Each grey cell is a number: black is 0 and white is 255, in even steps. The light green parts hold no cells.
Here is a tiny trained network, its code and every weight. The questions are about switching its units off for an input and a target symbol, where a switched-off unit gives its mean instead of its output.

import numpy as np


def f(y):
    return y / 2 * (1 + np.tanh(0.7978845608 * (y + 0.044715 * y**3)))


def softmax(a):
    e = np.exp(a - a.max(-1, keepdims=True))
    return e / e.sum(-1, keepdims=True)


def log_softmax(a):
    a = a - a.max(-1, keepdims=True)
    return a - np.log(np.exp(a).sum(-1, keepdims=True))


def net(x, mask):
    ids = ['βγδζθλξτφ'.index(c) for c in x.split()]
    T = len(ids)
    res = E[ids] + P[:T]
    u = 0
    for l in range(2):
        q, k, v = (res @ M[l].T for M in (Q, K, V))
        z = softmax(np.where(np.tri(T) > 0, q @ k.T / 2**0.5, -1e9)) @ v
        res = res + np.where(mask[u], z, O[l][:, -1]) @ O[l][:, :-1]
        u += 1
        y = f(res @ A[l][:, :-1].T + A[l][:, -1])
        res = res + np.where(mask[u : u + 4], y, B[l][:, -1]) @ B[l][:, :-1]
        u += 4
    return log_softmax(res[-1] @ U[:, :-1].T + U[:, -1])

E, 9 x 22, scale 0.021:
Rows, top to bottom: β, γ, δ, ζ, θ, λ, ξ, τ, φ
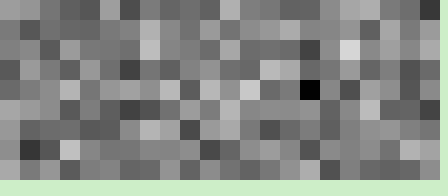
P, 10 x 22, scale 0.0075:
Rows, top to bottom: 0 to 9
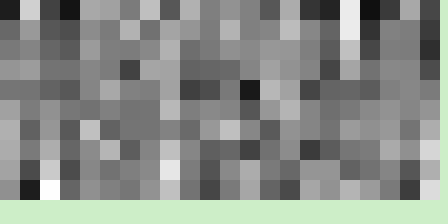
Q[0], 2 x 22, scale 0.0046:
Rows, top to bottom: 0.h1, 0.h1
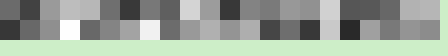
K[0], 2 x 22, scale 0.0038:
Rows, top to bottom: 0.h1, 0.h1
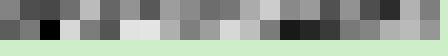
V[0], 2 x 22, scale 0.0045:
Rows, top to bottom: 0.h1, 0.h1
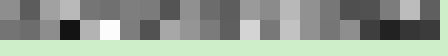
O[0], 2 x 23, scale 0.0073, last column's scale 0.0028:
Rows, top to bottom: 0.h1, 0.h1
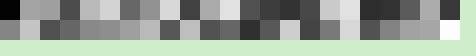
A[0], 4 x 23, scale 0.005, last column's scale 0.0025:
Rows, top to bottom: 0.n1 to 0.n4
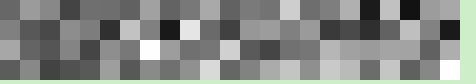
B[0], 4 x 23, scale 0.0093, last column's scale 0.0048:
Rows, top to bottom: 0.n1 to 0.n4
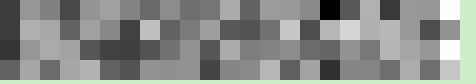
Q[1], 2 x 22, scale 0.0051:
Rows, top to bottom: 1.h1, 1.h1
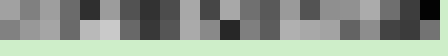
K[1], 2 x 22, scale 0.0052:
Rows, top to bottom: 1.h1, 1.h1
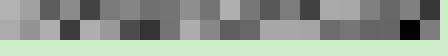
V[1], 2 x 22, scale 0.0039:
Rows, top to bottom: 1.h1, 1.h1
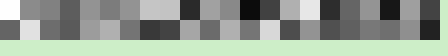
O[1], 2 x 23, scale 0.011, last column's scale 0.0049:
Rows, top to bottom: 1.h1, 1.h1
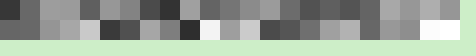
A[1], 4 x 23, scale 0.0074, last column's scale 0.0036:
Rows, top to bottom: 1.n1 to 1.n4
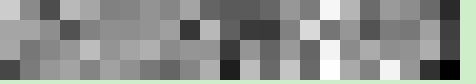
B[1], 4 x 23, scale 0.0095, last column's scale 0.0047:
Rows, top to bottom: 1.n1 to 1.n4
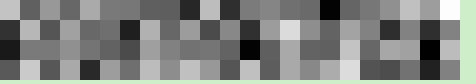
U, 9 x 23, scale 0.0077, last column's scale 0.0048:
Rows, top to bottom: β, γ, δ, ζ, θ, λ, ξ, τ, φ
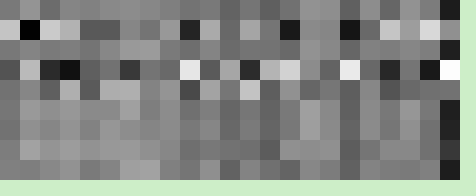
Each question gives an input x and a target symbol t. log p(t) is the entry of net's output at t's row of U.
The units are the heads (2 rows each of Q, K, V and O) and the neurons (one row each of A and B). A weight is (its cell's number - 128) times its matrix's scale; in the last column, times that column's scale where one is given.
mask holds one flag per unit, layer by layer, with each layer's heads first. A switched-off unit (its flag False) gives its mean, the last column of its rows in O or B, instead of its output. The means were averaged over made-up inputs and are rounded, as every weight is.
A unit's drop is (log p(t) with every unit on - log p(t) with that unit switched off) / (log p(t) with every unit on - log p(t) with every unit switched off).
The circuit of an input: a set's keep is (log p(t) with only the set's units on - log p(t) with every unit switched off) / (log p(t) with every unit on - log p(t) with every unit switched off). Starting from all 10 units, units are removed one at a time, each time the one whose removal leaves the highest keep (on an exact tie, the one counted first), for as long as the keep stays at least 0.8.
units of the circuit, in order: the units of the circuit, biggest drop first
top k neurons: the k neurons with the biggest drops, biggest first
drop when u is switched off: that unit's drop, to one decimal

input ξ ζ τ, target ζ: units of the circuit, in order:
[0.n2]
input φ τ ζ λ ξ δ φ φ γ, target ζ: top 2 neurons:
[1.n1, 0.n3]
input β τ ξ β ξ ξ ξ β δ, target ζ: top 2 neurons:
[1.n1, 0.n3]
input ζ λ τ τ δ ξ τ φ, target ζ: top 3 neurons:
[1.n2, 1.n1, 0.n2]
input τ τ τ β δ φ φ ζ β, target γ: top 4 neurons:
[1.n3, 1.n2, 1.n4, 0.n4]
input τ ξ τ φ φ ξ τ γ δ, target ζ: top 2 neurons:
[0.n3, 1.n1]
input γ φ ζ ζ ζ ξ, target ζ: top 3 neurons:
[0.n3, 0.n1, 1.n1]
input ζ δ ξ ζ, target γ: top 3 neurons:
[0.n1, 0.n3, 0.n4]
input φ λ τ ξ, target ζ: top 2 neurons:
[1.n1, 0.n1]
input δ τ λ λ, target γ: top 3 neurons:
[0.n3, 1.n3, 1.n2]
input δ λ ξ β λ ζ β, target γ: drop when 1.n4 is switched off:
0.1
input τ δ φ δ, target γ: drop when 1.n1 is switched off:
0.2
